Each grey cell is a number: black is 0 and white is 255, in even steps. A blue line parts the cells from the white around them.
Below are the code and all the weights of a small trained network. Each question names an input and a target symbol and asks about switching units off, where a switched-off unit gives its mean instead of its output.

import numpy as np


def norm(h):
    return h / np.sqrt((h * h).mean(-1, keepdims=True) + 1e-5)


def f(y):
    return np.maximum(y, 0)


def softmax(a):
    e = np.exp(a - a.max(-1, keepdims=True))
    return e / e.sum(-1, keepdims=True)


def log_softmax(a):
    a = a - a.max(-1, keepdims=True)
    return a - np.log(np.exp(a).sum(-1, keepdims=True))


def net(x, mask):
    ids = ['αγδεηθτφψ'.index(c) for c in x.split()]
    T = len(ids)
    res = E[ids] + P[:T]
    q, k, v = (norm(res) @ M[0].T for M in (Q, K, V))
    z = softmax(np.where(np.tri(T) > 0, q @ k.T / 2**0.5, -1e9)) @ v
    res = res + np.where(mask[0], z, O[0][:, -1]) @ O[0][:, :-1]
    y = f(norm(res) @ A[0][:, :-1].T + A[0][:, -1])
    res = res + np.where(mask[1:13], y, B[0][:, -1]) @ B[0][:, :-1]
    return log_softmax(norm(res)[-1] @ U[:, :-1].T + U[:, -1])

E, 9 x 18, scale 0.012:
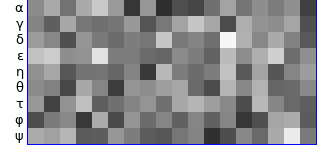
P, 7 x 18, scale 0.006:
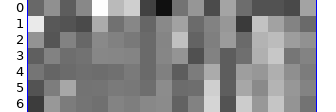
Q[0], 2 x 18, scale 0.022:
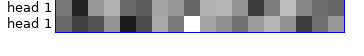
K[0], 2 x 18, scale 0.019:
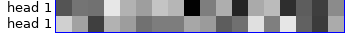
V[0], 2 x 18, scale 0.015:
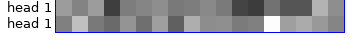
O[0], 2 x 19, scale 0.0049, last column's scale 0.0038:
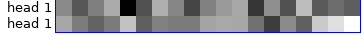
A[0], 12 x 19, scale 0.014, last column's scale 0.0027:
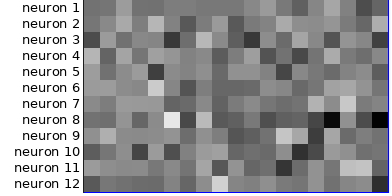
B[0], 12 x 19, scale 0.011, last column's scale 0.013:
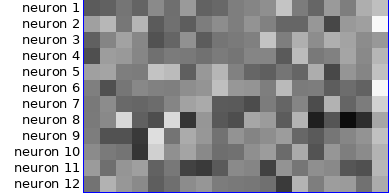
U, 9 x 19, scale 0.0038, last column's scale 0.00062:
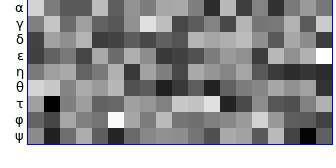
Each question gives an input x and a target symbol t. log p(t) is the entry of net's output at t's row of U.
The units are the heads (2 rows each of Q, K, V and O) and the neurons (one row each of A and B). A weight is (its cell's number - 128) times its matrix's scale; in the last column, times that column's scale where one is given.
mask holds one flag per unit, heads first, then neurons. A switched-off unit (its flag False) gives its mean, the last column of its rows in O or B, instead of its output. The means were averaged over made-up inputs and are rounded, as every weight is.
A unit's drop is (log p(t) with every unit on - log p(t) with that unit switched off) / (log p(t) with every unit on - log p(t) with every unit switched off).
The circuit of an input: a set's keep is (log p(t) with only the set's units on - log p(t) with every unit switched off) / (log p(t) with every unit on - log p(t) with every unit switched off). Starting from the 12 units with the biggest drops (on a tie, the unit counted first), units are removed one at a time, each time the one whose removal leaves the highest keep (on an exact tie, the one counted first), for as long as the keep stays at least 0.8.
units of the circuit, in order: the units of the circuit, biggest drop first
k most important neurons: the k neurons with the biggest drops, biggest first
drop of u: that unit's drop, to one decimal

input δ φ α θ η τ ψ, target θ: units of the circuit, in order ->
head 1; neuron 5; neuron 11; neuron 6
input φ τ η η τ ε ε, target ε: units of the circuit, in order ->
head 1; neuron 9; neuron 1
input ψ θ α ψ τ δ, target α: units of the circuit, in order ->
neuron 9; neuron 2
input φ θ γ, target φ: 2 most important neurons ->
neuron 5; neuron 2
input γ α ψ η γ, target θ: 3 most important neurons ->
neuron 5; neuron 6; neuron 11
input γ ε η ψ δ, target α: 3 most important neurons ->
neuron 9; neuron 4; neuron 8
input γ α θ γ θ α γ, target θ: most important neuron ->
neuron 6
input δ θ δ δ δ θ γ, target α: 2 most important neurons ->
neuron 6; neuron 8
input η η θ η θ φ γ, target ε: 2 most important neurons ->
neuron 1; neuron 2
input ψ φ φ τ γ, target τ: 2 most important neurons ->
neuron 5; neuron 2
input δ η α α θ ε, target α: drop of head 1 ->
0.2
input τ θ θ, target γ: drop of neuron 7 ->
0.1
